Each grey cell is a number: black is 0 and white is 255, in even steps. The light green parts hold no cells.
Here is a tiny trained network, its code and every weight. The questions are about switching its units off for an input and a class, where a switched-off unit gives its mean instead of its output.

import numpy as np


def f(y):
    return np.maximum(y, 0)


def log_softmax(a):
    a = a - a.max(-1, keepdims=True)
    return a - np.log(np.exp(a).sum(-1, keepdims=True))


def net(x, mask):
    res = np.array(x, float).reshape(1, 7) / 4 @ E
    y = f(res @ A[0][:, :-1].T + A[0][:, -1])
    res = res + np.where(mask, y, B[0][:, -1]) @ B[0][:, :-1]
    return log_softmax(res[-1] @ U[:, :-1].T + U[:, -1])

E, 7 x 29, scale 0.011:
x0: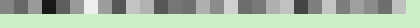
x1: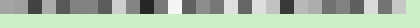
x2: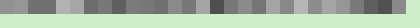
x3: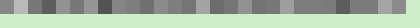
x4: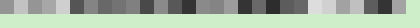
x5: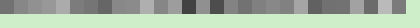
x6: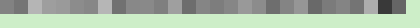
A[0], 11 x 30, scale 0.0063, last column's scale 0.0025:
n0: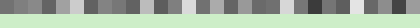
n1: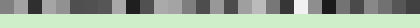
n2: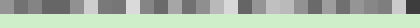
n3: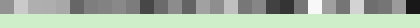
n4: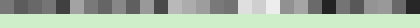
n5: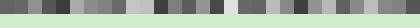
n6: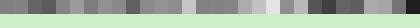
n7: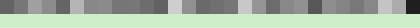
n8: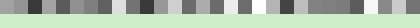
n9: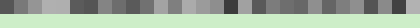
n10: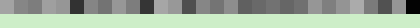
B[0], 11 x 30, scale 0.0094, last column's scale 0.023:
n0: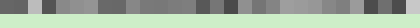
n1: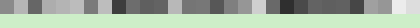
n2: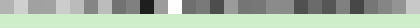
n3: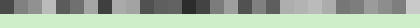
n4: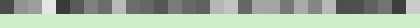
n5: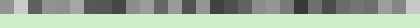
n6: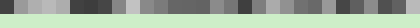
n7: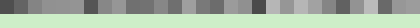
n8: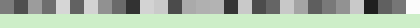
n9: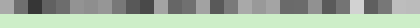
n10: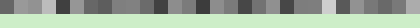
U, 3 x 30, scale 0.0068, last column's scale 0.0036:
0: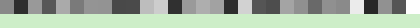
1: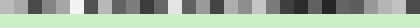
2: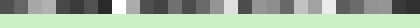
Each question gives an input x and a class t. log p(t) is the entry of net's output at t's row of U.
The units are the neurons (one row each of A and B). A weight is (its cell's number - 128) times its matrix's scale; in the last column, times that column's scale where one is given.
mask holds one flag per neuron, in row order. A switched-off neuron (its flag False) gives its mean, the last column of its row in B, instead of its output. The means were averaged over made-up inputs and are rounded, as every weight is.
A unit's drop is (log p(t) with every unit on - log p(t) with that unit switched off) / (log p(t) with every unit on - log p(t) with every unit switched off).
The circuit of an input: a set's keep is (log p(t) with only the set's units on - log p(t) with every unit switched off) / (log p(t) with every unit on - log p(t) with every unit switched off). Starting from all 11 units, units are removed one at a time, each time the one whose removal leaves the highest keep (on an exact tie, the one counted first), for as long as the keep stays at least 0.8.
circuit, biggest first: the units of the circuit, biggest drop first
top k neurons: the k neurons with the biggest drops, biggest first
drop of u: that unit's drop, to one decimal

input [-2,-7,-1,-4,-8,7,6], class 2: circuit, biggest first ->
(n4)
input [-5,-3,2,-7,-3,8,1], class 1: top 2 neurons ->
(n8, n1)
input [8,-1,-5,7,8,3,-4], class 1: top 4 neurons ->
(n2, n5, n4, n6)
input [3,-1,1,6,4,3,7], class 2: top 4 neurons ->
(n1, n8, n3, n9)
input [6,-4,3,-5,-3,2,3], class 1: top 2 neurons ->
(n8, n5)
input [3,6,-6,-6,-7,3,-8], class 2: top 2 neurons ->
(n4, n6)
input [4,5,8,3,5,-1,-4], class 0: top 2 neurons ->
(n8, n4)
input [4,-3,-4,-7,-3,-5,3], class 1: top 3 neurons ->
(n8, n5, n3)
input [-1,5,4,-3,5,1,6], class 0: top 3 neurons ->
(n8, n4, n6)
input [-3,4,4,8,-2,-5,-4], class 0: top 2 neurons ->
(n8, n2)
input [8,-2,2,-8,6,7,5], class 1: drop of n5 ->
0.0
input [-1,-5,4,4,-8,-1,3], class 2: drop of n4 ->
0.2
